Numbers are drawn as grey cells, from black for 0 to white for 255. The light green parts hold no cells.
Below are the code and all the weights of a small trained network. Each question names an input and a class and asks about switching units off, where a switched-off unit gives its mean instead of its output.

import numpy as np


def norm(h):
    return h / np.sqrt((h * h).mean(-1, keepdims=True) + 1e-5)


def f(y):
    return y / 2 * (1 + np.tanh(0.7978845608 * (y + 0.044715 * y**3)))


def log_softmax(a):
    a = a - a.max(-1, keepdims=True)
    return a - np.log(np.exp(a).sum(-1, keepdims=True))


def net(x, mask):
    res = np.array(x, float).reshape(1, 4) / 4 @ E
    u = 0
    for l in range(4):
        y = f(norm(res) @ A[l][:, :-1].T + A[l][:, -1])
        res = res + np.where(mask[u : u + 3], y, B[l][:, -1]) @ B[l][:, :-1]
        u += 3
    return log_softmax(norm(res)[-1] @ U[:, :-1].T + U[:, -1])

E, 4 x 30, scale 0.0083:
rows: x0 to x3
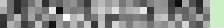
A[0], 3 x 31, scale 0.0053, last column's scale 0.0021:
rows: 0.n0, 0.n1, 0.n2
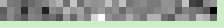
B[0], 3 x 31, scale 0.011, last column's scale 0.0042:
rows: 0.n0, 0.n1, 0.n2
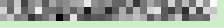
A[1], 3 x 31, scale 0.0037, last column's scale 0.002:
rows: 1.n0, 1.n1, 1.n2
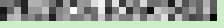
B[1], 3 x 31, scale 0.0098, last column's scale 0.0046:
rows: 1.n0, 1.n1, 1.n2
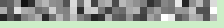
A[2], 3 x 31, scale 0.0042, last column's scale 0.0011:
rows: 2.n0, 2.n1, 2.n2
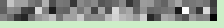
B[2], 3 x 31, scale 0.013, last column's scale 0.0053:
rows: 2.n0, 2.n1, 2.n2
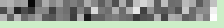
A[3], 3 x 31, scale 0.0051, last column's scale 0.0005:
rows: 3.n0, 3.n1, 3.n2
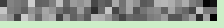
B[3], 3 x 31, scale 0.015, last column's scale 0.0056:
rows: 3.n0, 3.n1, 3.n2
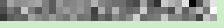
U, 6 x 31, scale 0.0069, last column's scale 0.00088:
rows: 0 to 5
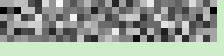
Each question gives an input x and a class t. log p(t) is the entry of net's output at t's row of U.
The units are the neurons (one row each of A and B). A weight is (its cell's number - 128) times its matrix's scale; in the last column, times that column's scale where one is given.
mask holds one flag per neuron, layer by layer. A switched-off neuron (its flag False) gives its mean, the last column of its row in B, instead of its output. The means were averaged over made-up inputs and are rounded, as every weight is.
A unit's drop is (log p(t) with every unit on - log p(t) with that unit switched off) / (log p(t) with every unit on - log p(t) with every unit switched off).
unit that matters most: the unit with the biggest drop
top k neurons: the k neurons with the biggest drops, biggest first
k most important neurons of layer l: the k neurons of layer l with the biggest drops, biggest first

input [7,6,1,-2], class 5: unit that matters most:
2.n2
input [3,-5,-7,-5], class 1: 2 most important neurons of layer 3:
[3.n2 3.n1]
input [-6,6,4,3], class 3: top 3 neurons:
[1.n1 3.n0 1.n2]
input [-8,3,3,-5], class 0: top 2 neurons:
[2.n0 1.n0]
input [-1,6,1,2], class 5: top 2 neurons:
[2.n2 1.n0]
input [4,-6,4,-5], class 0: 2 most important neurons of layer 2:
[2.n0 2.n2]
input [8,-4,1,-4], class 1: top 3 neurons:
[1.n1 3.n2 2.n1]
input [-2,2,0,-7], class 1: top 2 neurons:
[3.n2 1.n0]
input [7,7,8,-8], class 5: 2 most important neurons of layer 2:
[2.n2 2.n1]
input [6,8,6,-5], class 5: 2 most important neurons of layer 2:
[2.n2 2.n1]
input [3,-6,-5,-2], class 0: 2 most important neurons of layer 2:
[2.n1 2.n0]
